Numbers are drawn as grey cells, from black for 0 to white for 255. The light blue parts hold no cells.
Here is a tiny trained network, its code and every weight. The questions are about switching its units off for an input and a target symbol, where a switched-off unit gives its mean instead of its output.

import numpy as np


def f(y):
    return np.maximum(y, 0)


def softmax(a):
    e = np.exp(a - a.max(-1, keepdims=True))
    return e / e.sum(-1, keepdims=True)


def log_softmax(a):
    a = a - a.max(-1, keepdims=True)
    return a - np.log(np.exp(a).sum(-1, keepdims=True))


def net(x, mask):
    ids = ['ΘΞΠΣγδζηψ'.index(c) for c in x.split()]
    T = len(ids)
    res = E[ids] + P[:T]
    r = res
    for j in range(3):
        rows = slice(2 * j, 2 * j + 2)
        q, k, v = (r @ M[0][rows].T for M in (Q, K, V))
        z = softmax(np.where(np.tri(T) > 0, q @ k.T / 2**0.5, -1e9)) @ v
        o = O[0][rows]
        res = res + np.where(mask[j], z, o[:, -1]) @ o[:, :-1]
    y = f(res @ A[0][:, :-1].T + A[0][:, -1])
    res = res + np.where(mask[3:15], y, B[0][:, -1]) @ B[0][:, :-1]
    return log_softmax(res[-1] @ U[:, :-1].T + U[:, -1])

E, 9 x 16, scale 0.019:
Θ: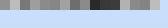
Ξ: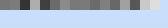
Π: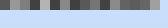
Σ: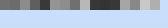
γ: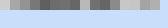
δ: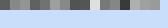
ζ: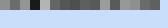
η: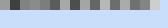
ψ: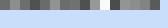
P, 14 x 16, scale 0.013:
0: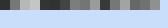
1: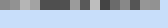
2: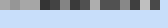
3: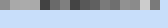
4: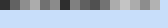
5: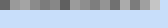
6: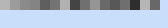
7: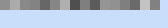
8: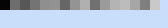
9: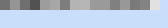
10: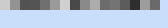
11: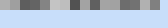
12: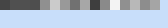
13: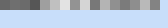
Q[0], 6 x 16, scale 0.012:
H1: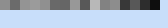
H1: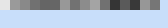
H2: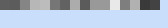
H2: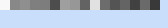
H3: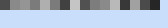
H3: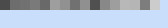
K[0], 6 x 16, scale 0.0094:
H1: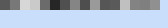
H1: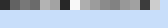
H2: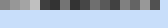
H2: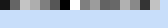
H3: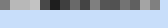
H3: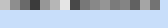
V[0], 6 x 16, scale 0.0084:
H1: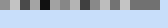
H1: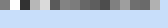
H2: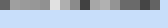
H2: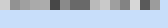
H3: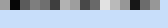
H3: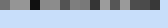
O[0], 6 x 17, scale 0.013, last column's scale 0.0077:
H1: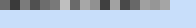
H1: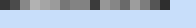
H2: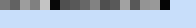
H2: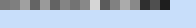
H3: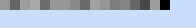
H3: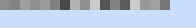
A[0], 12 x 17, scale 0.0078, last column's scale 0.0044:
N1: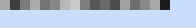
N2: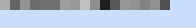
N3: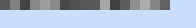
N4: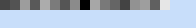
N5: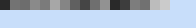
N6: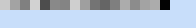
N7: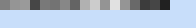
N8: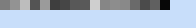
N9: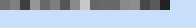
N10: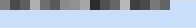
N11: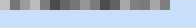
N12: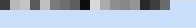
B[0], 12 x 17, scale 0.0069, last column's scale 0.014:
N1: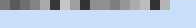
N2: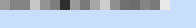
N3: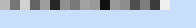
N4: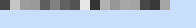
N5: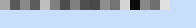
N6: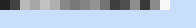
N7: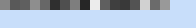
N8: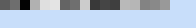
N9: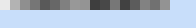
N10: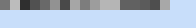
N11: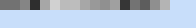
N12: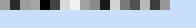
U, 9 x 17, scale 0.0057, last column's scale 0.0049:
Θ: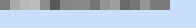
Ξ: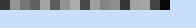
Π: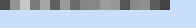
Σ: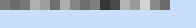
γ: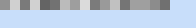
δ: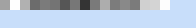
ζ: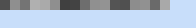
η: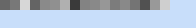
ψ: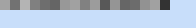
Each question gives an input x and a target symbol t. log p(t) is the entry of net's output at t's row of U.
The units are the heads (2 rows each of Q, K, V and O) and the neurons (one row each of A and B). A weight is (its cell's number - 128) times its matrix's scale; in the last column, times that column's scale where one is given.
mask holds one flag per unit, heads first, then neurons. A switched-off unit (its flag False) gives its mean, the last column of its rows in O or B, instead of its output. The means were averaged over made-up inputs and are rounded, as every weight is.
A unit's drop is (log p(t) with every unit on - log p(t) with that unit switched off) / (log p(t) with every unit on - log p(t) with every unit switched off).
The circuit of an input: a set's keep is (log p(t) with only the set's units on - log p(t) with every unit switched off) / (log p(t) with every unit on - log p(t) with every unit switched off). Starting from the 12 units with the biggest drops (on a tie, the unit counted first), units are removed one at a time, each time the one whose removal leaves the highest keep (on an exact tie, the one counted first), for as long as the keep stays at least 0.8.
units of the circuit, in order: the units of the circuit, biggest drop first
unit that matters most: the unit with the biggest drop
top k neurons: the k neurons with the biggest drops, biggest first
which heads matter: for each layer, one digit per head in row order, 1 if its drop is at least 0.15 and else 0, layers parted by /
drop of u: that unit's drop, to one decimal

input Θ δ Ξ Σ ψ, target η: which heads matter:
101
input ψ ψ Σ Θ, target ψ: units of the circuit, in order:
(H1; H3)
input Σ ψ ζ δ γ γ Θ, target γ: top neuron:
(N6)
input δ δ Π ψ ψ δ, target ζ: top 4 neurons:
(N8; N4; N3; N2)
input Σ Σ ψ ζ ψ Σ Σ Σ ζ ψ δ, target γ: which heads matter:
111
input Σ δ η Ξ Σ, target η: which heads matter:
011
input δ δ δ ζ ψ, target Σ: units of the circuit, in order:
(H2; N8; N12)
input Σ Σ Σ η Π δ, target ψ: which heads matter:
011
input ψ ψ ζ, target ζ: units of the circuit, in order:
(H2; N8; N4)
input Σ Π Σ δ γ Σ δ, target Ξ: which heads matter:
010
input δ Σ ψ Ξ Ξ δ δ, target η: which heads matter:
101
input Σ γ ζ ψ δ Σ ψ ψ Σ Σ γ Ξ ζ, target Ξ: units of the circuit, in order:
(H2; N7)
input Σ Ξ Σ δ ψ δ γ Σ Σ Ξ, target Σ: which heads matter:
100
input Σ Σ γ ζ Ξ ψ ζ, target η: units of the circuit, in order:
(H3)
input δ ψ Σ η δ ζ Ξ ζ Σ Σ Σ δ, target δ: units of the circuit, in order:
(N6; H1)
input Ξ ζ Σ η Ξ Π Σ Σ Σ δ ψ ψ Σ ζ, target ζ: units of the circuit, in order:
(H2; N8; H3; N4)
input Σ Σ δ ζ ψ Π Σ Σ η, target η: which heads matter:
001
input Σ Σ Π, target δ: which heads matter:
000
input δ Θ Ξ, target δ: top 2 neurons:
(N6; N10)
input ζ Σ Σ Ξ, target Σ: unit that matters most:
H1
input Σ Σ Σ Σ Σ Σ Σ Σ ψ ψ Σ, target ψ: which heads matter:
111
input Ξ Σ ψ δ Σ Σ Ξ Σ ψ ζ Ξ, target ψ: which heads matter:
111
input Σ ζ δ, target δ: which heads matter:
000
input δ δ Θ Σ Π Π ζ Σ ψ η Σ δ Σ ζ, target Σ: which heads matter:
110
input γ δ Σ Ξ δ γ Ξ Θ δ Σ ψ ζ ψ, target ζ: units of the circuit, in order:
(H2; H3; N8)
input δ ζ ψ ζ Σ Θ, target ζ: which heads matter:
001
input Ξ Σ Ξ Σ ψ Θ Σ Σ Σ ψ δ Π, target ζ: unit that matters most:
H2
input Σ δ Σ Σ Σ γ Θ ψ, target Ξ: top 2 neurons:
(N7; N5)
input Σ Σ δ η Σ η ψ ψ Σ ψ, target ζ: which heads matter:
111
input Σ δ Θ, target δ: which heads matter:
101
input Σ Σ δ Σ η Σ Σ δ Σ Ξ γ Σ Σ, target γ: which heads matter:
010
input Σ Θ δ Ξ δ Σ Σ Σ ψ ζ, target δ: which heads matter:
000
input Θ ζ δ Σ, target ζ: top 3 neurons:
(N6; N3; N2)
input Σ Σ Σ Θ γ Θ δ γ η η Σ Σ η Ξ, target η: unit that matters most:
H3
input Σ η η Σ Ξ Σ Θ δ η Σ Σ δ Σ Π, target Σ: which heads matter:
110
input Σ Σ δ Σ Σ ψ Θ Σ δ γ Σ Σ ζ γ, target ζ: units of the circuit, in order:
(N6; H3; H1)
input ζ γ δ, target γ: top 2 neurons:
(N12; N4)
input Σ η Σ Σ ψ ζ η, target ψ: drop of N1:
0.0
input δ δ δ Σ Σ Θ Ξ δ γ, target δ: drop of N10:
0.1
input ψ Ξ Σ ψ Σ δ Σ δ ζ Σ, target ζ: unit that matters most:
H3
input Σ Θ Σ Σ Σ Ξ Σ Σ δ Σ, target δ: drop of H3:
0.2
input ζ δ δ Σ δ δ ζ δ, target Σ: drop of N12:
0.3
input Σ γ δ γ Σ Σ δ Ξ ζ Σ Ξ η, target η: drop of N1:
-0.1
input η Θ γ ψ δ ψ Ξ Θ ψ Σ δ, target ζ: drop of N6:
-0.1
